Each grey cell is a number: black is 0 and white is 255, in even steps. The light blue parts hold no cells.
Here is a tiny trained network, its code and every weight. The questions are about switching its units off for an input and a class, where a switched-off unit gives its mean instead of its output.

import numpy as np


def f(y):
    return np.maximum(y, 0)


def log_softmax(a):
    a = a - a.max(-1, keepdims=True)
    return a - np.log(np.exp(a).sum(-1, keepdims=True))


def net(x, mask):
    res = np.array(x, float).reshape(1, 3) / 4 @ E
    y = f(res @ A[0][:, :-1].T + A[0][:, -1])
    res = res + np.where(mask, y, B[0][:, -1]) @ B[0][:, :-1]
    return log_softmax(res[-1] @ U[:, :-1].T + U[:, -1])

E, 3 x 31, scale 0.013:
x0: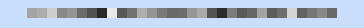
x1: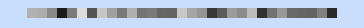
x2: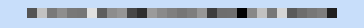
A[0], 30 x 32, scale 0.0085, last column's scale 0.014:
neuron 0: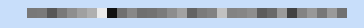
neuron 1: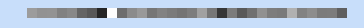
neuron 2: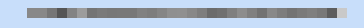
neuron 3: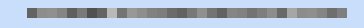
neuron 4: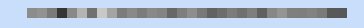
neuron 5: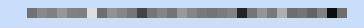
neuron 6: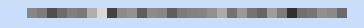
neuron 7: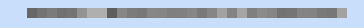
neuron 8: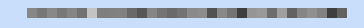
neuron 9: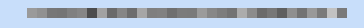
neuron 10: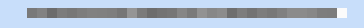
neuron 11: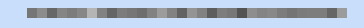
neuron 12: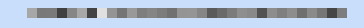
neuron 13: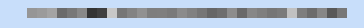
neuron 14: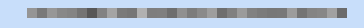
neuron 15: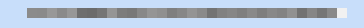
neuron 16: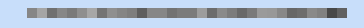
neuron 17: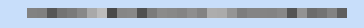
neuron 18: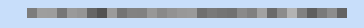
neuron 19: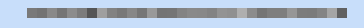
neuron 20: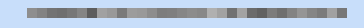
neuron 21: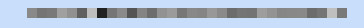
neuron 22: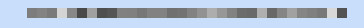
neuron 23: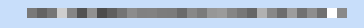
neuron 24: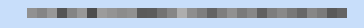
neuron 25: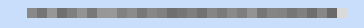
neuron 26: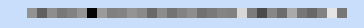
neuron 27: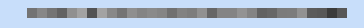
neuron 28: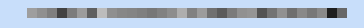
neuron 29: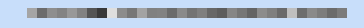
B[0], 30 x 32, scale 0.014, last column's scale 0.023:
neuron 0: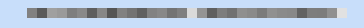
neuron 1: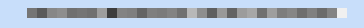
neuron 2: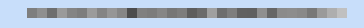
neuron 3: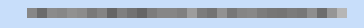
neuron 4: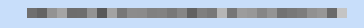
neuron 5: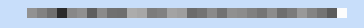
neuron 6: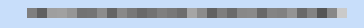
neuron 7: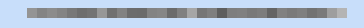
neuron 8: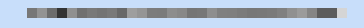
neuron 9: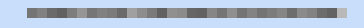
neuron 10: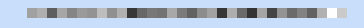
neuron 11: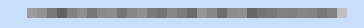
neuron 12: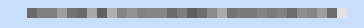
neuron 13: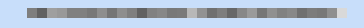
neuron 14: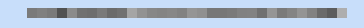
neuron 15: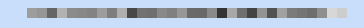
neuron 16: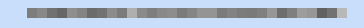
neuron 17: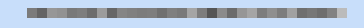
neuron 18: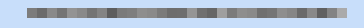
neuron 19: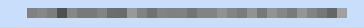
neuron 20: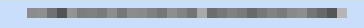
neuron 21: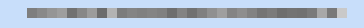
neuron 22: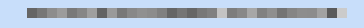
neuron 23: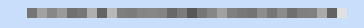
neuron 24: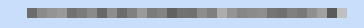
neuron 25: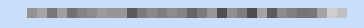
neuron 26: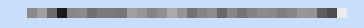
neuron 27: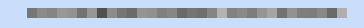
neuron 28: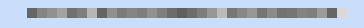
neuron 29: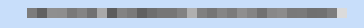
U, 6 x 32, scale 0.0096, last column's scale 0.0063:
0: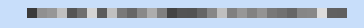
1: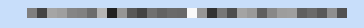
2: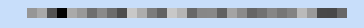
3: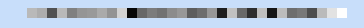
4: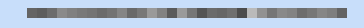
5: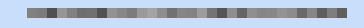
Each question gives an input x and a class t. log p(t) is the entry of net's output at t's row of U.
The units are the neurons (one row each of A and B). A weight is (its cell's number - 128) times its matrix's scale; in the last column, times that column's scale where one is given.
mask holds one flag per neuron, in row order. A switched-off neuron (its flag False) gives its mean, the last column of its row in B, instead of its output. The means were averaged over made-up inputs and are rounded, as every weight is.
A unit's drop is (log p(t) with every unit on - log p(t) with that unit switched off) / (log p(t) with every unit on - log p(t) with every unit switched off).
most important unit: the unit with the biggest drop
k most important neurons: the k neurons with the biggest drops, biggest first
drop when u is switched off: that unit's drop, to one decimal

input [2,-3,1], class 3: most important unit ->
neuron 28
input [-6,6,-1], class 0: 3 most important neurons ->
(neuron 12; neuron 28; neuron 1)
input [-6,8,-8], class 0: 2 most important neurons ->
(neuron 12; neuron 28)
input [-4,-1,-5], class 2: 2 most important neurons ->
(neuron 26; neuron 1)
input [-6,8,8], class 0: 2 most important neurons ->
(neuron 28; neuron 4)
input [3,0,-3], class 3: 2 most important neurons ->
(neuron 5; neuron 0)
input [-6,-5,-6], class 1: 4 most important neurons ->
(neuron 0; neuron 5; neuron 6; neuron 17)
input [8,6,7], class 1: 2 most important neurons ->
(neuron 1; neuron 13)
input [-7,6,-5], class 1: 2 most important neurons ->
(neuron 0; neuron 6)
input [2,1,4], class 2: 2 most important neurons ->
(neuron 5; neuron 8)
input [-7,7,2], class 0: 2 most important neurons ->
(neuron 12; neuron 28)
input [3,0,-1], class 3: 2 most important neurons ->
(neuron 0; neuron 6)
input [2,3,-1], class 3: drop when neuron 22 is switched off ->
0.3
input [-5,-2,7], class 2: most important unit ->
neuron 5
